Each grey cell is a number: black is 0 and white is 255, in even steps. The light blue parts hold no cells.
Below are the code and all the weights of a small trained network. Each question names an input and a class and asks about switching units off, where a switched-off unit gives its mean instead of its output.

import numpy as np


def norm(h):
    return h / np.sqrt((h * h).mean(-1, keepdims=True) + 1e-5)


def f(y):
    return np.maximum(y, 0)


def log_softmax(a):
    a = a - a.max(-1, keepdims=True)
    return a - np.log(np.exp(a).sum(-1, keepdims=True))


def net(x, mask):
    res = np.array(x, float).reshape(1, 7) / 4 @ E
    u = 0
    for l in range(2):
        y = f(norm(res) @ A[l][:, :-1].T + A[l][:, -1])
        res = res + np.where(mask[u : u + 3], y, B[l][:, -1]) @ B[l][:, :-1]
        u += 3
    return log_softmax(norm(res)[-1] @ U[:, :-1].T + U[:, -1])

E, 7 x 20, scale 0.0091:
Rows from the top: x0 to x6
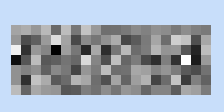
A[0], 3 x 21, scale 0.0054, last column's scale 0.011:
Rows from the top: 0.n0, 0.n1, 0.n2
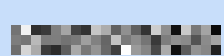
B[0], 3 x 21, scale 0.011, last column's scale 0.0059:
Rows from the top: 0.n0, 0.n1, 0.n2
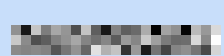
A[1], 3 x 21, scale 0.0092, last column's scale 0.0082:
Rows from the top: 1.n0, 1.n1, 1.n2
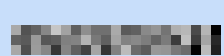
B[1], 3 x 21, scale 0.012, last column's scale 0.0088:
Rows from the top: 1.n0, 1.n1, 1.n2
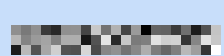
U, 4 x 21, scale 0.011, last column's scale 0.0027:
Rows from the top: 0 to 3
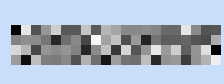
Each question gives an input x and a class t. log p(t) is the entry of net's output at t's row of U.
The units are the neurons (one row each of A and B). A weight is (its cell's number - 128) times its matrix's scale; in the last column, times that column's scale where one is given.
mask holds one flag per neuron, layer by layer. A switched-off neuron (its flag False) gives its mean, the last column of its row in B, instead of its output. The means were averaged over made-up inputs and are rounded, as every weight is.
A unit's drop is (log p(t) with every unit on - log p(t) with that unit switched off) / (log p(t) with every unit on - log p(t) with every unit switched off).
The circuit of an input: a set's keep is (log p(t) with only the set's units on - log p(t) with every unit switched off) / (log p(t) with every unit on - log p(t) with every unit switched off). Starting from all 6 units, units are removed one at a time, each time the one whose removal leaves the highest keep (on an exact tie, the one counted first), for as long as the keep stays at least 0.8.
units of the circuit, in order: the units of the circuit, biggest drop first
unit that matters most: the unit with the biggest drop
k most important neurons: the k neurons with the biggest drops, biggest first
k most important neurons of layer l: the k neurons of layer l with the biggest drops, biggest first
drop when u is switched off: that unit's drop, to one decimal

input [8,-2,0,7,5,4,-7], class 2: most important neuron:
[1.n1]
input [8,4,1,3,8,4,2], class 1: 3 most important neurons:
[0.n0; 1.n0; 1.n2]
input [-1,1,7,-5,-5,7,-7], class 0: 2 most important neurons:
[1.n2; 0.n0]
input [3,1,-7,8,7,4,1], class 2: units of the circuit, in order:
[1.n1; 1.n2]
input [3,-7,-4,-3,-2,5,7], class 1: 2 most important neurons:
[1.n2; 0.n2]
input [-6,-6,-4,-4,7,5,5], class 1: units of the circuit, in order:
[1.n2; 0.n0; 1.n1]
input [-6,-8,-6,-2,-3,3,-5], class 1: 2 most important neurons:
[1.n2; 0.n2]
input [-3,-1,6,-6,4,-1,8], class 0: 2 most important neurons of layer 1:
[1.n2; 1.n1]
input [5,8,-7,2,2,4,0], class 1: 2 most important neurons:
[1.n0; 1.n2]
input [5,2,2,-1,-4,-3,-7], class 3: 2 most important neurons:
[0.n0; 0.n2]
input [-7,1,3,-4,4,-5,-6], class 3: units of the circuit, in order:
[0.n0; 1.n1]
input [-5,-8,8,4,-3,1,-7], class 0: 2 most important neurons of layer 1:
[1.n2; 1.n0]
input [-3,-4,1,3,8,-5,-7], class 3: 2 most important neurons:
[0.n0; 1.n0]
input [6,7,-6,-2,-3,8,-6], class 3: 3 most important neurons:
[1.n2; 0.n2; 0.n1]
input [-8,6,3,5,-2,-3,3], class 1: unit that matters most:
1.n0
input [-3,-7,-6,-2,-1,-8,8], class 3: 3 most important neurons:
[0.n0; 1.n2; 1.n0]
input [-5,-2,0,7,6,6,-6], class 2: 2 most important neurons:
[1.n1; 0.n0]
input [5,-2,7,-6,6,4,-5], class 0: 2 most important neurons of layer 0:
[0.n1; 0.n0]
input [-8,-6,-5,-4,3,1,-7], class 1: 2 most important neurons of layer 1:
[1.n2; 1.n1]
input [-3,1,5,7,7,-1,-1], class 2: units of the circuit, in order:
[1.n1]
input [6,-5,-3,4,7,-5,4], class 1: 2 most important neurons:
[0.n2; 1.n2]
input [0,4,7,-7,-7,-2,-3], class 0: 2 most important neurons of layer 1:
[1.n2; 1.n1]
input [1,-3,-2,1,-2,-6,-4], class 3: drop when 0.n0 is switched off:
0.9
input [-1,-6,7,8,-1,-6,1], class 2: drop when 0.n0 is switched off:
0.1
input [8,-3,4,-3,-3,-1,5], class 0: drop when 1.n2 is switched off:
0.3
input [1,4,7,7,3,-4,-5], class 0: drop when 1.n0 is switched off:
0.0
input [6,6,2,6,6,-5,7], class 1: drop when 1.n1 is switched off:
-0.1
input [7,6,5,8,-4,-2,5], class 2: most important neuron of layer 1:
[1.n1]
